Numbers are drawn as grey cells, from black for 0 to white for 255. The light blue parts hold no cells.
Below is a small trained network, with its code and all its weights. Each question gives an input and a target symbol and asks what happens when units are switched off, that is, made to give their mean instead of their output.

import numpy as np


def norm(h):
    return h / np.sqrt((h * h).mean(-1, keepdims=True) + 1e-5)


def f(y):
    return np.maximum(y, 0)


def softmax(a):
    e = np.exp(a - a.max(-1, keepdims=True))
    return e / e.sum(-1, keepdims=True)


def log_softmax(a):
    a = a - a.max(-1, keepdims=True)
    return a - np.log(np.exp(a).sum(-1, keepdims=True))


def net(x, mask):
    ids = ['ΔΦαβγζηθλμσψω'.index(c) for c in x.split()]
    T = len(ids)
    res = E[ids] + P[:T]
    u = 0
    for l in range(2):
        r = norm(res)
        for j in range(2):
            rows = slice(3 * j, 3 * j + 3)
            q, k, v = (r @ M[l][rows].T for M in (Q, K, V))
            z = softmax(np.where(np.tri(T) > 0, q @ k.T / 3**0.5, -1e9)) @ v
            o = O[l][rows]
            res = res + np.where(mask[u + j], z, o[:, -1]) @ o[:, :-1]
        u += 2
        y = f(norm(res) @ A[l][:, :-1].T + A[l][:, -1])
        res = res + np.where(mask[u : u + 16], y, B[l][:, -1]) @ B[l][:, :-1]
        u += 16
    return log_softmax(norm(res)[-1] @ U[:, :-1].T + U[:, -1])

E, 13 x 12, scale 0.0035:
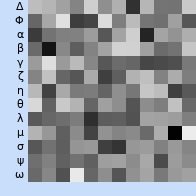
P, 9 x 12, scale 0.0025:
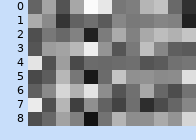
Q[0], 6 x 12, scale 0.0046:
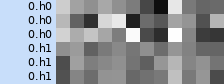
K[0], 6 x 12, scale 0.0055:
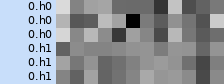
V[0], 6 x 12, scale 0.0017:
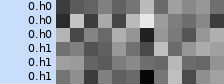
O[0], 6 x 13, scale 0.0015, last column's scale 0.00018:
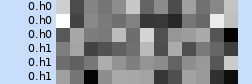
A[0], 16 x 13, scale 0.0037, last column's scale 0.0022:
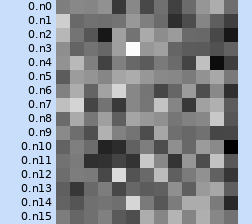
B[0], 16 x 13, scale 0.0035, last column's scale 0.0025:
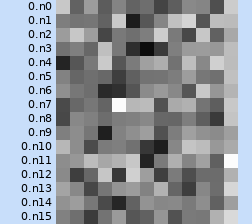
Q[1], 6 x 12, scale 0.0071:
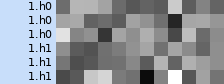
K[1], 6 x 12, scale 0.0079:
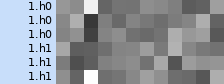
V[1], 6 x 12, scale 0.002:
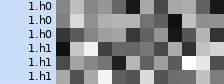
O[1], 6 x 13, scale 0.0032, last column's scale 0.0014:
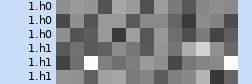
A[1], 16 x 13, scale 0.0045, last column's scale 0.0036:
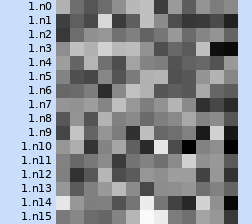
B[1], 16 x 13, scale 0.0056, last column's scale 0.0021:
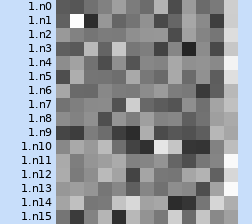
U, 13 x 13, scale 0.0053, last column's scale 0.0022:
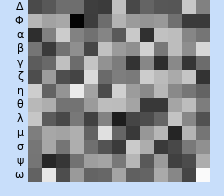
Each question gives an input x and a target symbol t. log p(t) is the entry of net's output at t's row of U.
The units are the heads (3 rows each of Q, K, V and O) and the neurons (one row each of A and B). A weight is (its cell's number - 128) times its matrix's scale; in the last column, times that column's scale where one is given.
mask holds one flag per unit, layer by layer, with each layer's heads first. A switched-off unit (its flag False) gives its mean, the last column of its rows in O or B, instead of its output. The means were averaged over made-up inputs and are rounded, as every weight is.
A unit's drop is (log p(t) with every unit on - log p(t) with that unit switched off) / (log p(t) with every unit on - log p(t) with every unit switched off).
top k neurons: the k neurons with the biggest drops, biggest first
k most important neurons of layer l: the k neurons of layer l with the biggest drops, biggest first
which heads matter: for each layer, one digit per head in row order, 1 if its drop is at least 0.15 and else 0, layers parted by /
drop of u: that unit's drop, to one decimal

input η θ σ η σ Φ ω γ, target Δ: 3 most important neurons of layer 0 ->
[0.n4 0.n1 0.n11]
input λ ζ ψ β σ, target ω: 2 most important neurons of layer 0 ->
[0.n12 0.n4]
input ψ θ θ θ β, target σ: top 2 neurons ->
[0.n3 1.n10]
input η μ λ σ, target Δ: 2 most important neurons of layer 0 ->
[0.n11 0.n3]
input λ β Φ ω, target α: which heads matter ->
00 / 01
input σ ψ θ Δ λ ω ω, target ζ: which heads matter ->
00 / 01
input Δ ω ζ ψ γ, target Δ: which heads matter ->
00 / 00
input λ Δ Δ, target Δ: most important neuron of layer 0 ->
[0.n11]
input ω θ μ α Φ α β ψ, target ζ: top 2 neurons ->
[0.n1 0.n7]
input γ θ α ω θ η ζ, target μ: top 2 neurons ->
[1.n7 0.n12]
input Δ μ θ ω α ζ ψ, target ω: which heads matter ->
00 / 10
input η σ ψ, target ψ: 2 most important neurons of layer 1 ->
[1.n0 1.n6]
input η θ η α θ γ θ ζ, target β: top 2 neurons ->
[0.n4 0.n2]
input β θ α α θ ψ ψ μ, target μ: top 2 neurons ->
[0.n11 1.n7]
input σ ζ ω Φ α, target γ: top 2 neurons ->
[0.n11 0.n12]
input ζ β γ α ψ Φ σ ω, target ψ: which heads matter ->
10 / 00
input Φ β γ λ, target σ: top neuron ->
[0.n3]
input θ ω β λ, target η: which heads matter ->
00 / 10
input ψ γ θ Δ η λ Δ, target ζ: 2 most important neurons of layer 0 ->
[0.n6 0.n11]
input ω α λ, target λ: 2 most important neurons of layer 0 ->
[0.n10 0.n13]
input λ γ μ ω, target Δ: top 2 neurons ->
[1.n9 0.n11]
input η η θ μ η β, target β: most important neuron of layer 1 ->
[1.n15]
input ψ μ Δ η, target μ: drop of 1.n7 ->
0.6
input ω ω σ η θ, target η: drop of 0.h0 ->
0.2
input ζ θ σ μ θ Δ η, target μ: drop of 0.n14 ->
0.0
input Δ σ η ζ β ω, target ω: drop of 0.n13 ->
0.1
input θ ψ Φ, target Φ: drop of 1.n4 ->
0.2
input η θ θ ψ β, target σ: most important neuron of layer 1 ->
[1.n10]
